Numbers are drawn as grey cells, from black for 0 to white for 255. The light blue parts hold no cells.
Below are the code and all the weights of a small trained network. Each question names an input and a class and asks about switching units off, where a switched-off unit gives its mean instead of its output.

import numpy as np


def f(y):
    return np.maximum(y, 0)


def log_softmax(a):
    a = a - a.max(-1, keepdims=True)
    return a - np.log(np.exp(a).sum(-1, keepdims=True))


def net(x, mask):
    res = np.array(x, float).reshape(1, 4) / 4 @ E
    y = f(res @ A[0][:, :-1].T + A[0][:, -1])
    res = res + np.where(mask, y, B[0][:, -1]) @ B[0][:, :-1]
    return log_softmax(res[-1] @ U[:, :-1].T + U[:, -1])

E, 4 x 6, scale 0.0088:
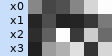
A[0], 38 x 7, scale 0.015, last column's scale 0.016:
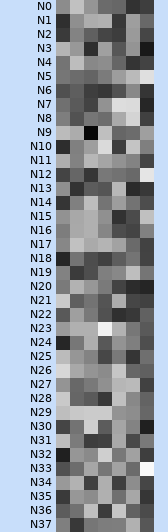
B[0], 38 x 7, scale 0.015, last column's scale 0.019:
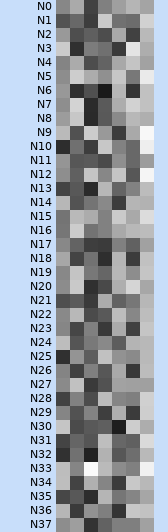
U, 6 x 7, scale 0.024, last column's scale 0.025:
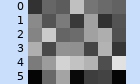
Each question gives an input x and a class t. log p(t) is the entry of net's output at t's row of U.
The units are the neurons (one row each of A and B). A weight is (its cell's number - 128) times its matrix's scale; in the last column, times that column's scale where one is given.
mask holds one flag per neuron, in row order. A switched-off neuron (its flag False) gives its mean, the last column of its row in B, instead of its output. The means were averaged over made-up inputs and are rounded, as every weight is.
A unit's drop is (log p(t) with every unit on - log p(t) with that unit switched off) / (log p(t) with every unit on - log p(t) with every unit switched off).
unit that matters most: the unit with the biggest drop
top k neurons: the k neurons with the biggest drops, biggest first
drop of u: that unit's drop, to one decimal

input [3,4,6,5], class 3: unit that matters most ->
N24
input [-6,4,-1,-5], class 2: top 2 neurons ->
[N22 N20]
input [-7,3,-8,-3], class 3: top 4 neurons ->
[N9 N34 N3 N5]
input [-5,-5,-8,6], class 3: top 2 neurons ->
[N34 N9]
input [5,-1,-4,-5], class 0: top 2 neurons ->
[N31 N28]
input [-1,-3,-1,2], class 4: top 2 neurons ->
[N6 N18]
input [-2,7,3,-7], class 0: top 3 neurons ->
[N13 N31 N25]
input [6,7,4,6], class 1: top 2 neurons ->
[N18 N6]
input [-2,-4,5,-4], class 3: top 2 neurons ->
[N36 N10]
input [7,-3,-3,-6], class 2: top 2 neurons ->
[N7 N10]
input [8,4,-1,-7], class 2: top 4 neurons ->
[N7 N19 N8 N10]
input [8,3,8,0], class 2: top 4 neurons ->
[N7 N8 N9 N5]
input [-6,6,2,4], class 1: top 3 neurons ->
[N18 N2 N6]
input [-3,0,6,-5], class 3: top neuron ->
[N36]
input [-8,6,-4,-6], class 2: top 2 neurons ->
[N22 N20]
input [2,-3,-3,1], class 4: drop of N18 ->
0.2
